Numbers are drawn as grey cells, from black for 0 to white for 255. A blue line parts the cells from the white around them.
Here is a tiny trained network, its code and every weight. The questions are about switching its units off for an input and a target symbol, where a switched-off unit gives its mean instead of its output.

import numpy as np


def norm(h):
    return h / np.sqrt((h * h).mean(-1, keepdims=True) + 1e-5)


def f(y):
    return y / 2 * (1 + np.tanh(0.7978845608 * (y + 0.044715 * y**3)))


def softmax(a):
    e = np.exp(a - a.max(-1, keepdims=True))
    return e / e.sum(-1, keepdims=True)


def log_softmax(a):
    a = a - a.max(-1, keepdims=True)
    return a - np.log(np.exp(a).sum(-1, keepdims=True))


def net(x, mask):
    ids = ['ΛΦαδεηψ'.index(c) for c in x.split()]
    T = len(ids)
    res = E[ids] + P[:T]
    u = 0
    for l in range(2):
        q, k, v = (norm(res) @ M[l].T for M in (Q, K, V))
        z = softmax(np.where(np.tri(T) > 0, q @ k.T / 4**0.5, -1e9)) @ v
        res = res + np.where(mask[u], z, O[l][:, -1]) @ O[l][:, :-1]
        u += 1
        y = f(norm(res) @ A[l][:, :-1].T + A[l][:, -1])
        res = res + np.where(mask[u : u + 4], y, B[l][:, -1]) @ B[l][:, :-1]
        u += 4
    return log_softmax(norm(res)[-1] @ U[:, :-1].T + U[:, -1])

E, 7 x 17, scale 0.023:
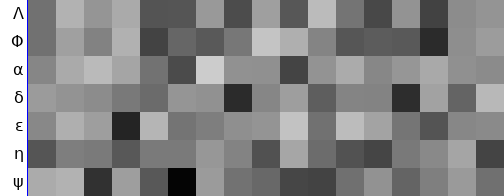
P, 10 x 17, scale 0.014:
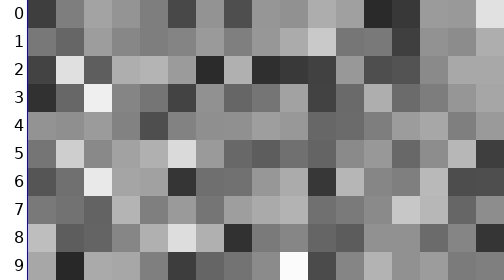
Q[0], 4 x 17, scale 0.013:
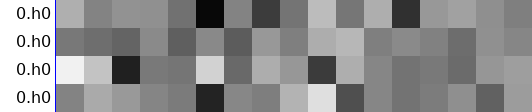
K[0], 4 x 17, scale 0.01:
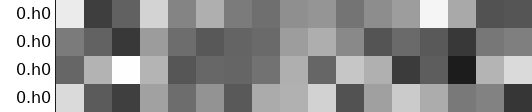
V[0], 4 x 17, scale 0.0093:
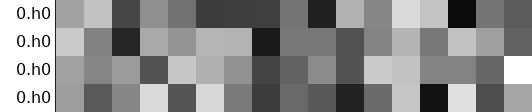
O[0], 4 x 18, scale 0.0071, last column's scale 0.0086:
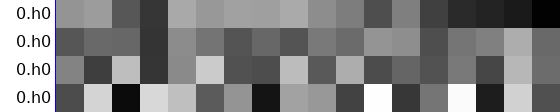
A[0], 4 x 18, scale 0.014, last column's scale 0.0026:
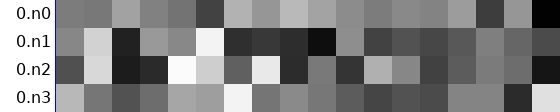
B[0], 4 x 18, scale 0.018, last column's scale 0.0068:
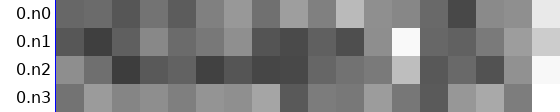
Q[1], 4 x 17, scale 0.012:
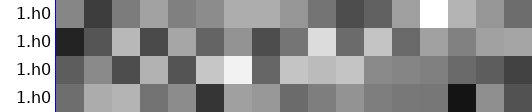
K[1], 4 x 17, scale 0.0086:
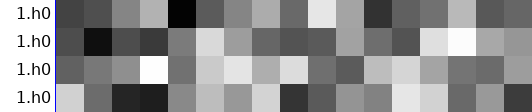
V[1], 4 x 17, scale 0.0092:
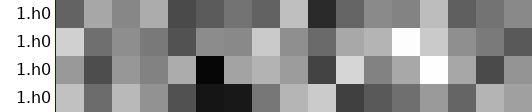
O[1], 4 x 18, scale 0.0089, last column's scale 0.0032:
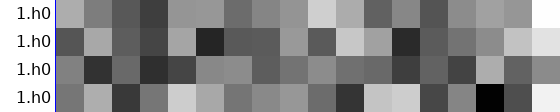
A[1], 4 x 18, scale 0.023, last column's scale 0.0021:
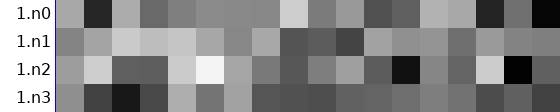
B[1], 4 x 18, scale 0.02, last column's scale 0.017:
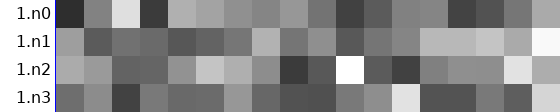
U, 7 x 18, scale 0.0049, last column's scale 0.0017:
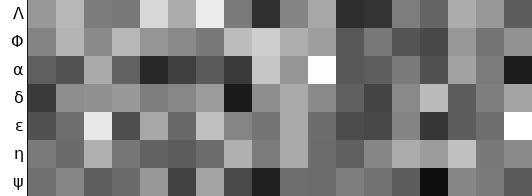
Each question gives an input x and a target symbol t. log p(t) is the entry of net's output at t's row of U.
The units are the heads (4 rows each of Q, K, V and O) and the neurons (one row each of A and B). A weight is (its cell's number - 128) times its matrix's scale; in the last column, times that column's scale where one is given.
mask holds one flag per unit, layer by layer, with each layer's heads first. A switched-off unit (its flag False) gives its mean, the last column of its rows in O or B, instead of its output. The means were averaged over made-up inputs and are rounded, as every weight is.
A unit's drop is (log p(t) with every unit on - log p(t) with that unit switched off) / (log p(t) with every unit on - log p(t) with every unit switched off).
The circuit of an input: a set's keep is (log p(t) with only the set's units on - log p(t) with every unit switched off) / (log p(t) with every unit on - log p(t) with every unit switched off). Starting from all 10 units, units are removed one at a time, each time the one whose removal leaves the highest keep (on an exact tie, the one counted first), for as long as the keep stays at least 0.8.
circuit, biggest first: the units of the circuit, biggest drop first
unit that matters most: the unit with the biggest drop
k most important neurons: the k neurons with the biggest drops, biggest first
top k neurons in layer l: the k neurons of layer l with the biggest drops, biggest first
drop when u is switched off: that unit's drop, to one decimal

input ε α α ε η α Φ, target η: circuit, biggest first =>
0.h0, 0.n2, 1.n1
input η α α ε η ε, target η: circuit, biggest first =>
1.h0, 1.n1
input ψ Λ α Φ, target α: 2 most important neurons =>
1.n3, 1.n0
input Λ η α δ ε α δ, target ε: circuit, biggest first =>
0.h0, 1.n0
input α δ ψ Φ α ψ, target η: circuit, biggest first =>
1.h0, 0.h0, 1.n1
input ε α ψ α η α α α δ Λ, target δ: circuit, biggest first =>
0.h0
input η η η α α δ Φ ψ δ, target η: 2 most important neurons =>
1.n1, 0.n2
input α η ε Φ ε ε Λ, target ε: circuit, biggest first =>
0.h0, 1.n0
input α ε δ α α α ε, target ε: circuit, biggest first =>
0.h0, 1.n0, 0.n3
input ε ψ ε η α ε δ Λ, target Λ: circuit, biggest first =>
1.n2, 0.h0
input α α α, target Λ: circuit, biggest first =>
1.h0, 0.n2, 1.n2, 0.n1
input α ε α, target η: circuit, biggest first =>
0.n2, 1.n1
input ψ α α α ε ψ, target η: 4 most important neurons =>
0.n2, 0.n0, 0.n3, 1.n1
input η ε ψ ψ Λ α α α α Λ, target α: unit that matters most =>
1.h0
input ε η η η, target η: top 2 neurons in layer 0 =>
0.n2, 0.n0
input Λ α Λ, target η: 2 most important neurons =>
0.n1, 0.n2
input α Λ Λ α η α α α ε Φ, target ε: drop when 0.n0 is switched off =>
0.0
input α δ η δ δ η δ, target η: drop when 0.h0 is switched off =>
2.0
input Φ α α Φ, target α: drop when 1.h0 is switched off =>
0.3
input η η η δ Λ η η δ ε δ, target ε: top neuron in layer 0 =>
0.n2
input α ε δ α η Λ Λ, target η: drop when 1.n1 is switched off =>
0.1
